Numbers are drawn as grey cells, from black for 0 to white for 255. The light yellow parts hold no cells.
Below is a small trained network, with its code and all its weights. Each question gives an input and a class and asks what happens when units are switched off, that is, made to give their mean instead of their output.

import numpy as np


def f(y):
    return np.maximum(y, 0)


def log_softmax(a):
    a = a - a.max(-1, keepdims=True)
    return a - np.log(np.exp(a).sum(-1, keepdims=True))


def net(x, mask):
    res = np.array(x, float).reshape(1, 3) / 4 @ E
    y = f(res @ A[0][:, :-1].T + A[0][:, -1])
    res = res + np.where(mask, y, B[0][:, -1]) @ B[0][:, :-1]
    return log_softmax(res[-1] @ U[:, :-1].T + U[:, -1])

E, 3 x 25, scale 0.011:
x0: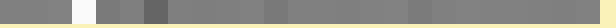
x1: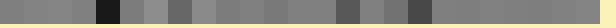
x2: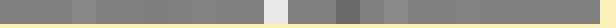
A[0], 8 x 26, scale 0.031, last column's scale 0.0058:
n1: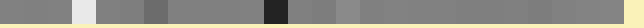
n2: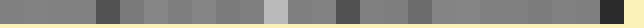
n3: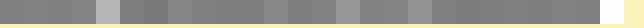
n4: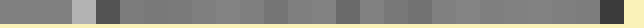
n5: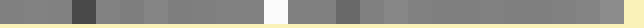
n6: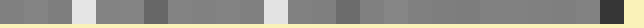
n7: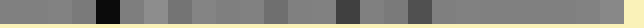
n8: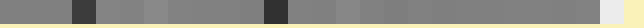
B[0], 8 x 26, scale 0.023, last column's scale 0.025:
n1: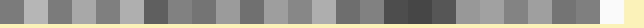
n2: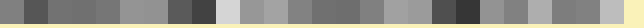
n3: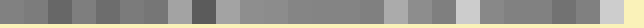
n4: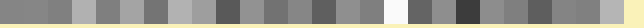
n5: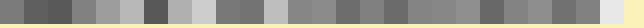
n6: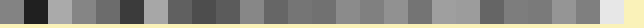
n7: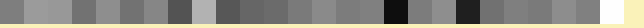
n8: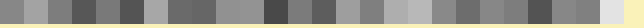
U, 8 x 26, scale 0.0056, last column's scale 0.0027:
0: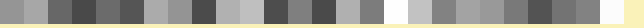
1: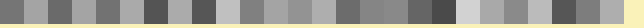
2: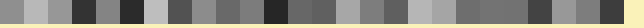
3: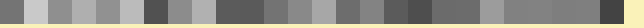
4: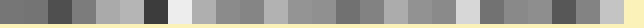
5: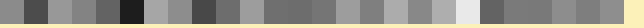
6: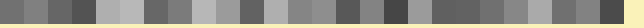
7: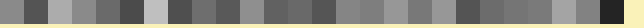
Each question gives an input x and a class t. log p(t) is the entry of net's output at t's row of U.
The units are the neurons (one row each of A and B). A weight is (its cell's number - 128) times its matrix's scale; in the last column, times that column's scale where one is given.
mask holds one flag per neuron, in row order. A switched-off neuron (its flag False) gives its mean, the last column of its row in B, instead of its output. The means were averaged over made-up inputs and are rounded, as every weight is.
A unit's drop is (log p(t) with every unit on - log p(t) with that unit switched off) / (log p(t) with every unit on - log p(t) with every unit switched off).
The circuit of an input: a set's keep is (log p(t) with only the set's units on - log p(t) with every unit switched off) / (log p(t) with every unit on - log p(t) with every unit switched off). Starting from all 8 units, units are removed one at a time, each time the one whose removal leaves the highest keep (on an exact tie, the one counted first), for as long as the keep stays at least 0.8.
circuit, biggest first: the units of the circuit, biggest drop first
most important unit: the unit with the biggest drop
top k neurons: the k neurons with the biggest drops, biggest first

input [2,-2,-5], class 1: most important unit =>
n7
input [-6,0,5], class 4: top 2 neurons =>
(n7; n5)
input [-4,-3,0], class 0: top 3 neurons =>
(n7; n1; n8)
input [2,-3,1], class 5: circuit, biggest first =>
(n5; n1; n7; n8)
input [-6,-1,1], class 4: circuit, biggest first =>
(n5; n7)
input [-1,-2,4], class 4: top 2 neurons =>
(n7; n5)
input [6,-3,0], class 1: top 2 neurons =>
(n1; n8)
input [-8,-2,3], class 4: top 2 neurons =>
(n5; n7)
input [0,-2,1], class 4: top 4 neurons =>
(n8; n6; n7; n1)
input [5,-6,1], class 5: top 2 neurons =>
(n6; n5)
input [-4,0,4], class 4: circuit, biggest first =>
(n7; n5)
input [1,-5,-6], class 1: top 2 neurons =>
(n1; n6)
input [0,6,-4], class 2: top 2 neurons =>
(n5; n8)
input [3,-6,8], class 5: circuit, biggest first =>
(n6)
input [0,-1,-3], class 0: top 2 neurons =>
(n7; n5)
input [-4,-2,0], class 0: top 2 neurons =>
(n7; n1)
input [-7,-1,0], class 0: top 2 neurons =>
(n8; n7)
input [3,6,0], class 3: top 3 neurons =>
(n8; n7; n4)
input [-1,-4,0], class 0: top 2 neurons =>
(n1; n5)
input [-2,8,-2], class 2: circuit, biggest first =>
(n7)
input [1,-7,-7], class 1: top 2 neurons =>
(n1; n6)
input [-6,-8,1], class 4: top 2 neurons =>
(n5; n6)
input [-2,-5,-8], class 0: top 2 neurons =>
(n8; n7)
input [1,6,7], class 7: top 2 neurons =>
(n6; n1)
